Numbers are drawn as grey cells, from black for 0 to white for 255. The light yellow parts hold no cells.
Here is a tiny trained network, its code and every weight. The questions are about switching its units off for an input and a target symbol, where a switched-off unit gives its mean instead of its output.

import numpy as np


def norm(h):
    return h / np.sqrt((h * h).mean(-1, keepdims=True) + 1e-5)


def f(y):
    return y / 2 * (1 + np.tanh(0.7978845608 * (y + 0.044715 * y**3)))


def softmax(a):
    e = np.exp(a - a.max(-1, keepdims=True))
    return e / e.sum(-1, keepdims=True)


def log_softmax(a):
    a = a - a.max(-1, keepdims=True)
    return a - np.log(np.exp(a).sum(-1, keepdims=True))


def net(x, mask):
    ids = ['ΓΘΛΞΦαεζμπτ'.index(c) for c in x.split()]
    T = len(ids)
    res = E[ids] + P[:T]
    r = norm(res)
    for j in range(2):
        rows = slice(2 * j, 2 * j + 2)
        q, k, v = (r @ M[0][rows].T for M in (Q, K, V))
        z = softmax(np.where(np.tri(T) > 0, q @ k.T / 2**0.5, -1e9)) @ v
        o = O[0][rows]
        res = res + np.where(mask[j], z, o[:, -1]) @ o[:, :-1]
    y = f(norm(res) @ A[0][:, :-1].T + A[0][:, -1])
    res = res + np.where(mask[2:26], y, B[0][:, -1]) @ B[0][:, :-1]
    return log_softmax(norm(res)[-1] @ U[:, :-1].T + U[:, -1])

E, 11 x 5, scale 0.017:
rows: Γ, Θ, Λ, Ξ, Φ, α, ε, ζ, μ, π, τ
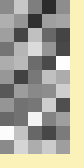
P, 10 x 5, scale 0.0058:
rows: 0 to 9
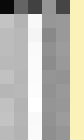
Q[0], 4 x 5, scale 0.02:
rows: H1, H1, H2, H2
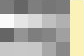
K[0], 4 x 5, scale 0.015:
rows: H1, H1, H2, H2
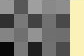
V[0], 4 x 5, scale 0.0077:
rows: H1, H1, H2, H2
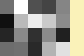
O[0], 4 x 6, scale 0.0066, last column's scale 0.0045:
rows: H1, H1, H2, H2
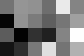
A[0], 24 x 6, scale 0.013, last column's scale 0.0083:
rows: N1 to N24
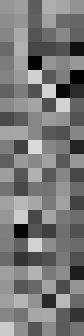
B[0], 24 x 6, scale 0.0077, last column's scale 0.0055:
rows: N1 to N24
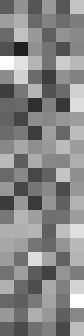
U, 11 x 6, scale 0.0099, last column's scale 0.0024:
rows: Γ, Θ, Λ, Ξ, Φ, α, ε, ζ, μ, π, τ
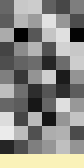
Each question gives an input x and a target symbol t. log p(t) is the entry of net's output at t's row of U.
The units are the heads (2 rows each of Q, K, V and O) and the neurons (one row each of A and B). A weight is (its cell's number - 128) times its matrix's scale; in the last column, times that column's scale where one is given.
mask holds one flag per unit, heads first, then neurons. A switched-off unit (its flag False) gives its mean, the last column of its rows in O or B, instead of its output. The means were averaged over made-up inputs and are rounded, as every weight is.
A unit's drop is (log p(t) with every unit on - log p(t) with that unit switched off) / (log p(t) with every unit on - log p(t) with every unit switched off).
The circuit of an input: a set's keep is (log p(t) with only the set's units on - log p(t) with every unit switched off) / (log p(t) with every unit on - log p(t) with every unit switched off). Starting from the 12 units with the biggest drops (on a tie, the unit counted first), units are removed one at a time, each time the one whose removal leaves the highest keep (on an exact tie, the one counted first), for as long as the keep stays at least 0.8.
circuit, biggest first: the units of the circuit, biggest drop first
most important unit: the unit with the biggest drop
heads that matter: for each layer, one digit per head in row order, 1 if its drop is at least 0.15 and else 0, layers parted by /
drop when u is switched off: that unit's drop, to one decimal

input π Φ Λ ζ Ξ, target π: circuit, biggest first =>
(H1 N7)
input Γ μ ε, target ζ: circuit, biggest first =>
(N8 H2)
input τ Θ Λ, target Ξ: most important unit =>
H1
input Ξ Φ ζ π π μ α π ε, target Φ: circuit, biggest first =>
(H2 N8)
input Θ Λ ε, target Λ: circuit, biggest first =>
(H2 H1)
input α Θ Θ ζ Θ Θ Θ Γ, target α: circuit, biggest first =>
(H1 H2)
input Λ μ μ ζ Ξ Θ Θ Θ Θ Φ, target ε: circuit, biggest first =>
(H1 N8)
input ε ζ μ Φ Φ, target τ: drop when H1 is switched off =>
0.2
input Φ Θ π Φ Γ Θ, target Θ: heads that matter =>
01
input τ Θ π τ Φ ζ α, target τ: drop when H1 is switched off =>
1.0
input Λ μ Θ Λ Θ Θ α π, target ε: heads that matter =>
00
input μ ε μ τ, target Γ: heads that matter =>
11
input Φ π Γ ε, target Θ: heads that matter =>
01
